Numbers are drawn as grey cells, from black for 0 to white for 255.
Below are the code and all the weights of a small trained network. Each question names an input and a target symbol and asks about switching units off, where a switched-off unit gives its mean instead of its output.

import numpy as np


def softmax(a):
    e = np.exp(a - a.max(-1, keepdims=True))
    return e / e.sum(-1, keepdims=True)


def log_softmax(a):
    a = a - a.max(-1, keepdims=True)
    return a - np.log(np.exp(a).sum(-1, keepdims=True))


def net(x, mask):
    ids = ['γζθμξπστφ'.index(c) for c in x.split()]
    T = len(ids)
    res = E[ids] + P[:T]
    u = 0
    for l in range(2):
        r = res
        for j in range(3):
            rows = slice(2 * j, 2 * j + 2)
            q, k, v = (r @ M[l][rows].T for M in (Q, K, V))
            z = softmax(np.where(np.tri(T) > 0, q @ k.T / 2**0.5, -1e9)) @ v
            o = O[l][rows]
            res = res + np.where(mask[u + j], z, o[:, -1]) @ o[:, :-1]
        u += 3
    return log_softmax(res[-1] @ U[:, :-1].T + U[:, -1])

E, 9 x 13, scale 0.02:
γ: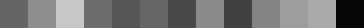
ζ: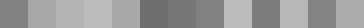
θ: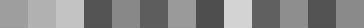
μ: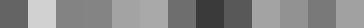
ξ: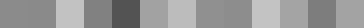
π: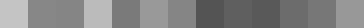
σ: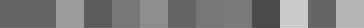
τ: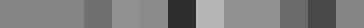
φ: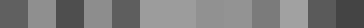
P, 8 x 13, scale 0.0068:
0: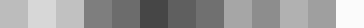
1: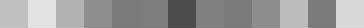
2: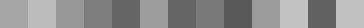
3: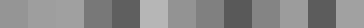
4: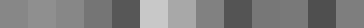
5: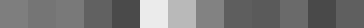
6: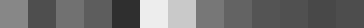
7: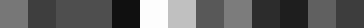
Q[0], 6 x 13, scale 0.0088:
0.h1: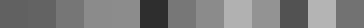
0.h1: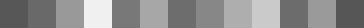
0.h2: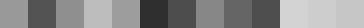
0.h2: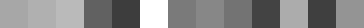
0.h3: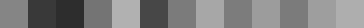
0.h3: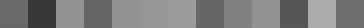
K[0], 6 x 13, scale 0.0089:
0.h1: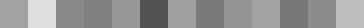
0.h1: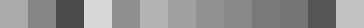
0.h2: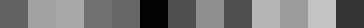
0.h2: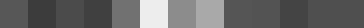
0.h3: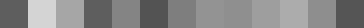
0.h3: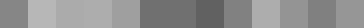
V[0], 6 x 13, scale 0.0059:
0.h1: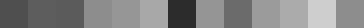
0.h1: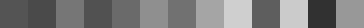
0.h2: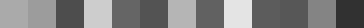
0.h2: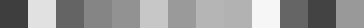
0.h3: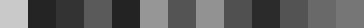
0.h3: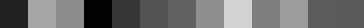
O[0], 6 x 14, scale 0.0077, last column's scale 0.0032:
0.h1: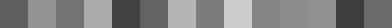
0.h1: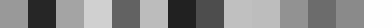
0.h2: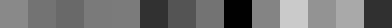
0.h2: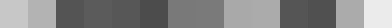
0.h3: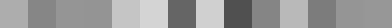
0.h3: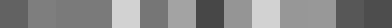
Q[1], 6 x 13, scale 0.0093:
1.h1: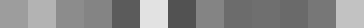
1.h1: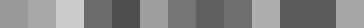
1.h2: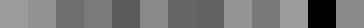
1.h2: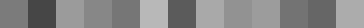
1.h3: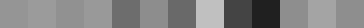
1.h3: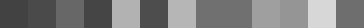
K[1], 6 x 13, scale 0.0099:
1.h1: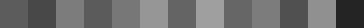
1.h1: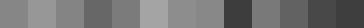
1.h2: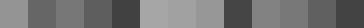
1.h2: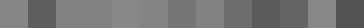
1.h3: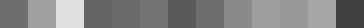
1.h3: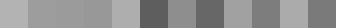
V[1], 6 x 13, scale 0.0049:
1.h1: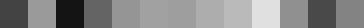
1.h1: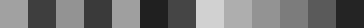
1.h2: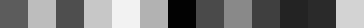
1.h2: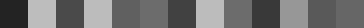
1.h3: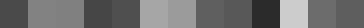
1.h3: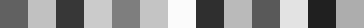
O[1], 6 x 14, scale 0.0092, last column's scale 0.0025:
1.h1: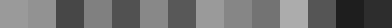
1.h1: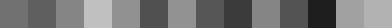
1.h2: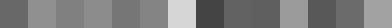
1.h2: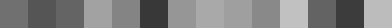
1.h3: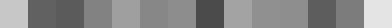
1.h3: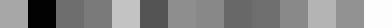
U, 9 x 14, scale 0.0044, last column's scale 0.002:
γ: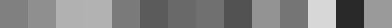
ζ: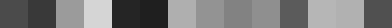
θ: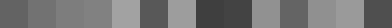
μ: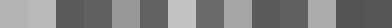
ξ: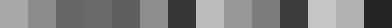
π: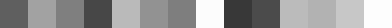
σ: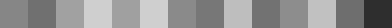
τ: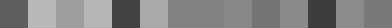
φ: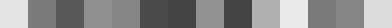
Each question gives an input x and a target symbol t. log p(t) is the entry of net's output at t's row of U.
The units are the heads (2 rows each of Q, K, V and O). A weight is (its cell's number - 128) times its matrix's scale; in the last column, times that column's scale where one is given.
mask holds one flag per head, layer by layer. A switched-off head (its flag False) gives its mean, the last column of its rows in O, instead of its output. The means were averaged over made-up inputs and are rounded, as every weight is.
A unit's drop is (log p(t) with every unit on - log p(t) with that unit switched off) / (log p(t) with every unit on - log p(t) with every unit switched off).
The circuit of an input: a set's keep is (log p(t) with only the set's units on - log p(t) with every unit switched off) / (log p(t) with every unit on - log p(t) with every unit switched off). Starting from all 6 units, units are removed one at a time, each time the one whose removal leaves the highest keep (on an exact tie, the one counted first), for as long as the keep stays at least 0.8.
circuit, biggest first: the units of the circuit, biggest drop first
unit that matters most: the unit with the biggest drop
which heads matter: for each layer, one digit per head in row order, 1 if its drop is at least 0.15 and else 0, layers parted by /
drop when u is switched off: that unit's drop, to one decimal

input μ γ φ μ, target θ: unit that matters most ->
0.h3
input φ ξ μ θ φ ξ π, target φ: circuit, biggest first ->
1.h1; 1.h3; 0.h3
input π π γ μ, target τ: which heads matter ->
001 / 001
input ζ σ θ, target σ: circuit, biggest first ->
0.h2; 0.h1
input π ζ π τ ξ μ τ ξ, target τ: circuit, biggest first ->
1.h3; 1.h1; 0.h3
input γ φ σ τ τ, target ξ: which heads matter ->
111 / 010
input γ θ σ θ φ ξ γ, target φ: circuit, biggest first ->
0.h3; 0.h2; 1.h3; 1.h1
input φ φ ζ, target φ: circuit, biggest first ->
0.h2; 1.h1
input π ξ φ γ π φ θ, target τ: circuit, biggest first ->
0.h3; 1.h3
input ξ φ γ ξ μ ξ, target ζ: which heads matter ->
001 / 101
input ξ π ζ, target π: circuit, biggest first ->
1.h1; 0.h1; 0.h3
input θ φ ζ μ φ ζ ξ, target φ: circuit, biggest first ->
1.h1; 0.h2
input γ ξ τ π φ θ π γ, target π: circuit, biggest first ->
0.h3; 0.h1
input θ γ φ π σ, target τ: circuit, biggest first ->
1.h3
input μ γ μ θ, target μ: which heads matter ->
101 / 100
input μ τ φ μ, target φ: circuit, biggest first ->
1.h1; 0.h2; 1.h3
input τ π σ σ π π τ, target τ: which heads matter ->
000 / 011
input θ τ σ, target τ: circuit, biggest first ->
0.h1; 1.h3; 1.h2
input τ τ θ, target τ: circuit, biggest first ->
1.h3; 1.h2
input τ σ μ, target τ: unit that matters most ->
0.h1
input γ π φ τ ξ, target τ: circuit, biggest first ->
0.h3; 1.h3
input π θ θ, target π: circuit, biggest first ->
1.h1; 0.h1; 0.h2
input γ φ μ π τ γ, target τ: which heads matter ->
000 / 001
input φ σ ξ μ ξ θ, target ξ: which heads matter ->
000 / 010
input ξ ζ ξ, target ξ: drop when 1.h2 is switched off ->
0.6
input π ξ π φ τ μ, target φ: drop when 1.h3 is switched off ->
0.3
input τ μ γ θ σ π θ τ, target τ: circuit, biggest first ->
1.h3
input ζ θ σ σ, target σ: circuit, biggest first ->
0.h2; 0.h1
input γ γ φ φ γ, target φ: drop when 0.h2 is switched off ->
0.4
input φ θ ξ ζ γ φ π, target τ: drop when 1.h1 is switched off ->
0.1
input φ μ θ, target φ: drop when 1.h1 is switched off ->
0.2
